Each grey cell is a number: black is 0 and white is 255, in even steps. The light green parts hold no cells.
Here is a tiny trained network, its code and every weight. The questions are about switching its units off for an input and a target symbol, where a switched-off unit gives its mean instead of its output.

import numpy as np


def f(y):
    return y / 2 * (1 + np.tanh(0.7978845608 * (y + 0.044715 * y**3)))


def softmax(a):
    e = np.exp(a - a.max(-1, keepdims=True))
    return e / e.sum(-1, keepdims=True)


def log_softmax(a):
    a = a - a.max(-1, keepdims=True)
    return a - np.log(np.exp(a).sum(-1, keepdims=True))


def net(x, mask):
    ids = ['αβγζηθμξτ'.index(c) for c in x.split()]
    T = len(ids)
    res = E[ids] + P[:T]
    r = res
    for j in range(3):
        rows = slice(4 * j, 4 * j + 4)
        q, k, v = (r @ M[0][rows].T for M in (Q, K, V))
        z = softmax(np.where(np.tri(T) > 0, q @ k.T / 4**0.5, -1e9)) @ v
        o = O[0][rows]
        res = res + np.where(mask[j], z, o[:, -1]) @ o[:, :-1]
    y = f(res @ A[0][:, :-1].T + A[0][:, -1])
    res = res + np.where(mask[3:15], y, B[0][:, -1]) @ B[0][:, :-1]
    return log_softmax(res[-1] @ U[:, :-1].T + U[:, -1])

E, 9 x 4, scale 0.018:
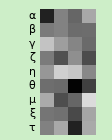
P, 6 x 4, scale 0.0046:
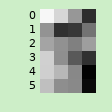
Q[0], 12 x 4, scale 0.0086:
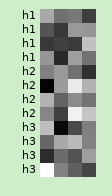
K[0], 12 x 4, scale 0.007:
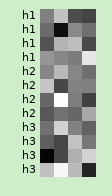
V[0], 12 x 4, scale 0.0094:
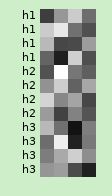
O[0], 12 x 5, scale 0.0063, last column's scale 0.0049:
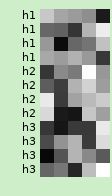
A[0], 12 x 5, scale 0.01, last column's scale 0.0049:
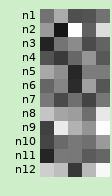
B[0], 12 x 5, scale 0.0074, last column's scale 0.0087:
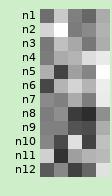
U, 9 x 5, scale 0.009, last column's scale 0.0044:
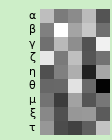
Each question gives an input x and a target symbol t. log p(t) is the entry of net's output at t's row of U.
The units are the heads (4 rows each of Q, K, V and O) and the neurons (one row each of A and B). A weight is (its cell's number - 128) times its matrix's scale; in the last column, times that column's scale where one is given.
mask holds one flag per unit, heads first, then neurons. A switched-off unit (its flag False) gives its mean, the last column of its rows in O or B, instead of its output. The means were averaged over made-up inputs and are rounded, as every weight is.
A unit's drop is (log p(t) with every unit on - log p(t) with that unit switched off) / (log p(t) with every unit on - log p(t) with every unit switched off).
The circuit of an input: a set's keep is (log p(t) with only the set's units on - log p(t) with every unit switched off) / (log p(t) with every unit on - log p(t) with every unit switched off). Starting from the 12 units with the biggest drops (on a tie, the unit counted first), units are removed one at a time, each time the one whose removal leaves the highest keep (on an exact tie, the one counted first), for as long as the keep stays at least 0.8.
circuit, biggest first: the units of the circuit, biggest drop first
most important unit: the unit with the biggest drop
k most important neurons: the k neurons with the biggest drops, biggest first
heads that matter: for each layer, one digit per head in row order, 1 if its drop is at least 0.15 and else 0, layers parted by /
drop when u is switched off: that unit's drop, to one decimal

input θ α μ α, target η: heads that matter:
111
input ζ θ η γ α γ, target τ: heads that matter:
000
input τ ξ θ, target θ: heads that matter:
000
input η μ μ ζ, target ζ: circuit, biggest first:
(n2 h1)
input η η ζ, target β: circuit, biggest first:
(n2 h3)
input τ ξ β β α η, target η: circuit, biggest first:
(n4 h2 n9)
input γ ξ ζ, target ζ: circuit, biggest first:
(n2 h2)
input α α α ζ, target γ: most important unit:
h1
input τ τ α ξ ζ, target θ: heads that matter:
110
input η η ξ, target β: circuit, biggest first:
(h1 n6)
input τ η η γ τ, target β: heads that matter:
110
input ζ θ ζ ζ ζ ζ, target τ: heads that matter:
011
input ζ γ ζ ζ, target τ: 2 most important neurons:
(n6 n10)
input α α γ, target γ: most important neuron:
(n5)
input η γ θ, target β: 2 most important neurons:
(n6 n4)
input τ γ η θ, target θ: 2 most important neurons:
(n10 n6)
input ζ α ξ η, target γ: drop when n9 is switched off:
0.1
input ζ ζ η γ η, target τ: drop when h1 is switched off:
0.1
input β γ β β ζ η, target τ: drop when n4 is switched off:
0.2
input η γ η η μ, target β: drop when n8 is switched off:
0.0
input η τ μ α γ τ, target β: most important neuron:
(n6)
